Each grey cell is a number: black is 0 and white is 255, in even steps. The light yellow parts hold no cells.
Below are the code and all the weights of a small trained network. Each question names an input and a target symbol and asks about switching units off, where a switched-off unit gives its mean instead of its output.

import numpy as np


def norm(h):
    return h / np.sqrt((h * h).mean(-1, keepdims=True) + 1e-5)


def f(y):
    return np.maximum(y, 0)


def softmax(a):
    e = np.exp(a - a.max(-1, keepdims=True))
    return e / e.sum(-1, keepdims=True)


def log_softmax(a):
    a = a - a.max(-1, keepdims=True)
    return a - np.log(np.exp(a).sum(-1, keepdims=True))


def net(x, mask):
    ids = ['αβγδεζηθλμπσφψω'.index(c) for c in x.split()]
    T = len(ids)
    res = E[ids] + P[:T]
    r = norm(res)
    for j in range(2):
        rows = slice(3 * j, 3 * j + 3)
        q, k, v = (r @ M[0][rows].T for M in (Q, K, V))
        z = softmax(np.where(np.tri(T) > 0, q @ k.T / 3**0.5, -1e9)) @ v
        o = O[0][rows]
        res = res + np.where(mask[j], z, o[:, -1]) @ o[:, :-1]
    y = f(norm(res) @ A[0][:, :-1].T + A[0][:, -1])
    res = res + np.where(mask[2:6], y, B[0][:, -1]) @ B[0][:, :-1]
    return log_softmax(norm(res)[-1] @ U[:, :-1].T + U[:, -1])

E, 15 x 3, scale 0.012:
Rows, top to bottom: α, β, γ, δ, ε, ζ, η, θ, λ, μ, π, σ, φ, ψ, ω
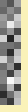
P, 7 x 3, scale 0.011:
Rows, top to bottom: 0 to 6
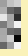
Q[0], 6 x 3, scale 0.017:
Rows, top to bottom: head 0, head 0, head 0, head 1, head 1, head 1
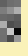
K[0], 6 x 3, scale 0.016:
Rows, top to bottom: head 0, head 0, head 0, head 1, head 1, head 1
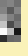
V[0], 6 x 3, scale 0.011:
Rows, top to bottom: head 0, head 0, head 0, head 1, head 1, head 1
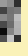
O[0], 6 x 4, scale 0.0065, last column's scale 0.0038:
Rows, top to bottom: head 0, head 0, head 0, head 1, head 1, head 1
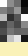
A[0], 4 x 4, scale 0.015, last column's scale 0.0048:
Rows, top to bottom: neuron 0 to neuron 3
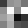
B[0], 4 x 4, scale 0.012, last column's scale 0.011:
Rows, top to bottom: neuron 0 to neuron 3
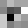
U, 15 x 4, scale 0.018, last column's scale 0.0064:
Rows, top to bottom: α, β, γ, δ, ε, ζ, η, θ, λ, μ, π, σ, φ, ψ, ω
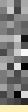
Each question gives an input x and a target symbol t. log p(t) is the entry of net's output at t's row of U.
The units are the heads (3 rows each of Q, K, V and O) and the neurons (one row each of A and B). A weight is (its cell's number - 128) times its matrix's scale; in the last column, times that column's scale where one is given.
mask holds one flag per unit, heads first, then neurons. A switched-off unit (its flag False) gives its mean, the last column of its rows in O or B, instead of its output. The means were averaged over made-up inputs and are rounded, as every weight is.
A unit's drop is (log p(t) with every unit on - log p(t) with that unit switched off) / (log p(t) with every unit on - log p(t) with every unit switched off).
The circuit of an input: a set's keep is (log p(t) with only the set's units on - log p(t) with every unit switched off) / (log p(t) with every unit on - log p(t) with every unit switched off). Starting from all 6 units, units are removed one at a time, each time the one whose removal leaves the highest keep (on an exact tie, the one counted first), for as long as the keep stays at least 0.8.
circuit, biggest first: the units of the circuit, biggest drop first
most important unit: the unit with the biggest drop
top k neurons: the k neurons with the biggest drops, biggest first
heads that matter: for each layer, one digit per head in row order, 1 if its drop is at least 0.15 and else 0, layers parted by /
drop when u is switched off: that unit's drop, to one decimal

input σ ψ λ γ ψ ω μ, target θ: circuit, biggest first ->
[head 1; neuron 0]
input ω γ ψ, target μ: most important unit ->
neuron 1
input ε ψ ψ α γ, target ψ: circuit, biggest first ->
[head 1; neuron 2]
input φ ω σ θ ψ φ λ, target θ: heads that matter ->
01
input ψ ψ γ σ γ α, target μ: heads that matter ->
00
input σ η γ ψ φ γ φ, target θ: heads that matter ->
01
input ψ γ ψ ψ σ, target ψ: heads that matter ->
00
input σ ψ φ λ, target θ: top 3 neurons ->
[neuron 1; neuron 2; neuron 3]
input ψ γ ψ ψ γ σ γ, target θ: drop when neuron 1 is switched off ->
0.2
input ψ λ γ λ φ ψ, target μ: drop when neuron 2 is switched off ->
0.3
